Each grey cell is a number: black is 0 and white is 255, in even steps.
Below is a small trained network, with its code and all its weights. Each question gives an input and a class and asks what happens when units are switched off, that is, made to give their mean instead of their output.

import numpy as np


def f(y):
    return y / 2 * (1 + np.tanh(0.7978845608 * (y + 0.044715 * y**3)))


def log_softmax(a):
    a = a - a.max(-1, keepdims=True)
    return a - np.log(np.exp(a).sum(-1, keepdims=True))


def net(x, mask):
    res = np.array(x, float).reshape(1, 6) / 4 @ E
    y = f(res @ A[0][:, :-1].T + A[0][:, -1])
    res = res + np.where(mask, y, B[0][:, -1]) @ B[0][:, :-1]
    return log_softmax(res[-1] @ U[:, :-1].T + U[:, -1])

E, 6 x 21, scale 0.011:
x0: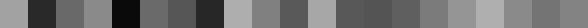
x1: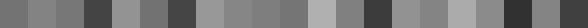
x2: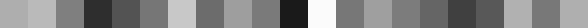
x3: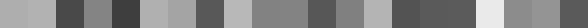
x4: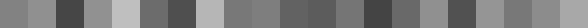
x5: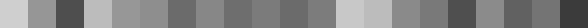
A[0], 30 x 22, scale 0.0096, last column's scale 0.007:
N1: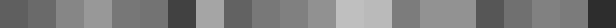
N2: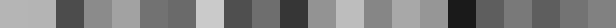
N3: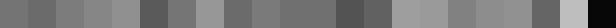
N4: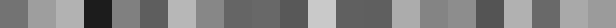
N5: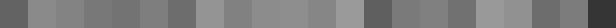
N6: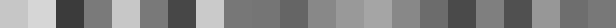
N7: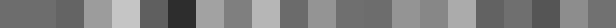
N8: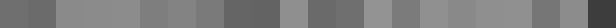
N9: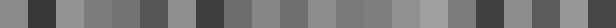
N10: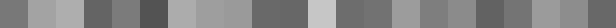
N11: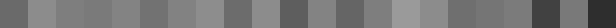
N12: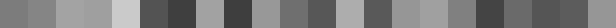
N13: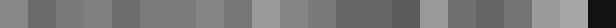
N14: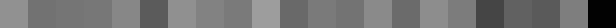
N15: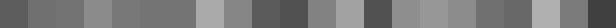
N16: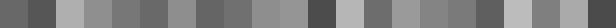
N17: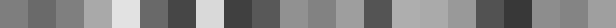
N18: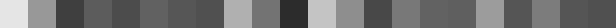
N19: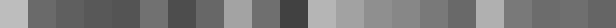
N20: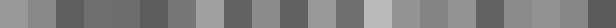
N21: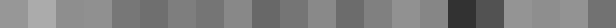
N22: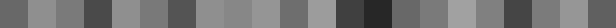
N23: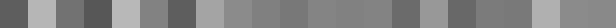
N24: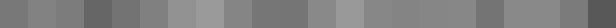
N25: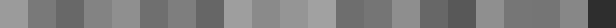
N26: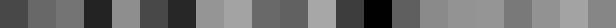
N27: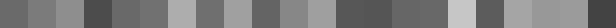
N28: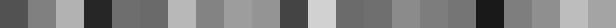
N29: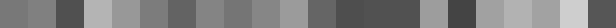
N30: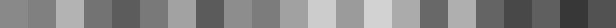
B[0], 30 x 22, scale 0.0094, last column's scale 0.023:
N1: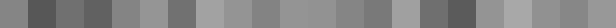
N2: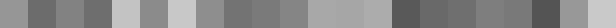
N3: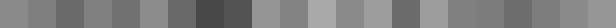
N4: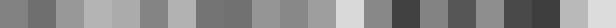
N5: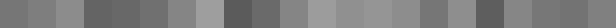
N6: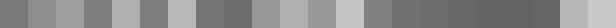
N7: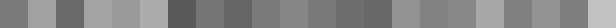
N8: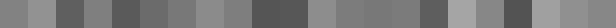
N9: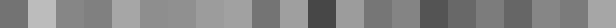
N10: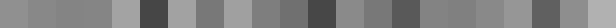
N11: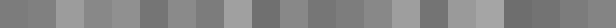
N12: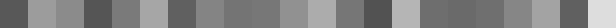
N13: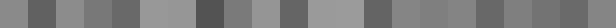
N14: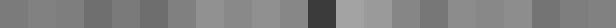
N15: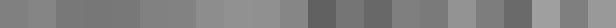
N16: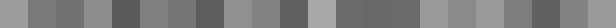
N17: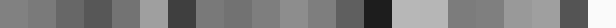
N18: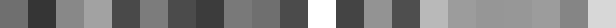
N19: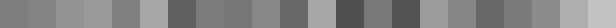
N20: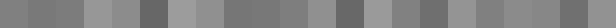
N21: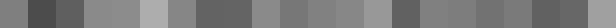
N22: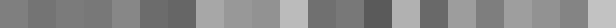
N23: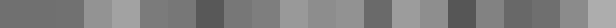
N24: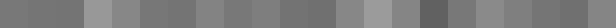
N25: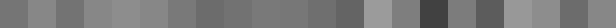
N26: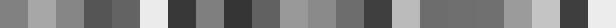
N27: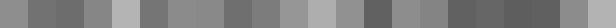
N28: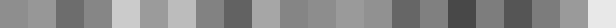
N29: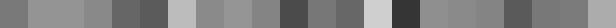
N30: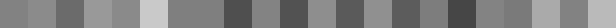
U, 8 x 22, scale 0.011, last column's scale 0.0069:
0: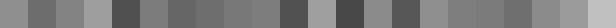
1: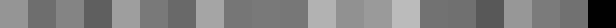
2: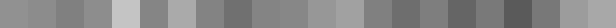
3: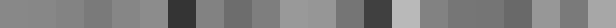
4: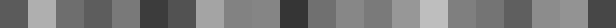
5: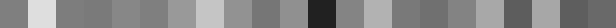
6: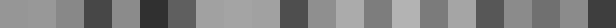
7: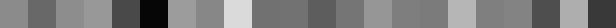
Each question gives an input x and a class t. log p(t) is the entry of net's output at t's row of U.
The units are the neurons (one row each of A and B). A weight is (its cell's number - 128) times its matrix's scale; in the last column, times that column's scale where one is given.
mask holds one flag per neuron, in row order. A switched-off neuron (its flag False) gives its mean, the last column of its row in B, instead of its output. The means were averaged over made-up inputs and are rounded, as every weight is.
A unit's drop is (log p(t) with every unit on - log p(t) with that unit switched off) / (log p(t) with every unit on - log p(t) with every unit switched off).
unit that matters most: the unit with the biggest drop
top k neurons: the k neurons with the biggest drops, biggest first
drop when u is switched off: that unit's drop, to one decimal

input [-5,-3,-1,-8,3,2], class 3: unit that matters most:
N17
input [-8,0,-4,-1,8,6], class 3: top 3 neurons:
[N17, N12, N4]
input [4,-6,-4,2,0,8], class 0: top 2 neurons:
[N28, N4]
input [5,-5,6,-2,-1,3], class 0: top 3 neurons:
[N18, N6, N19]
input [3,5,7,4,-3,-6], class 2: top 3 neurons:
[N28, N4, N27]
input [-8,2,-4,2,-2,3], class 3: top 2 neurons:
[N17, N4]
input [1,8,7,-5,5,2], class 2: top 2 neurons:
[N4, N2]
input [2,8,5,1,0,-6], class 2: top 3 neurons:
[N4, N28, N17]
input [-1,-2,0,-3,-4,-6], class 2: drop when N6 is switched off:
0.0
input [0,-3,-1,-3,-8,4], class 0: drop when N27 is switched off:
0.1
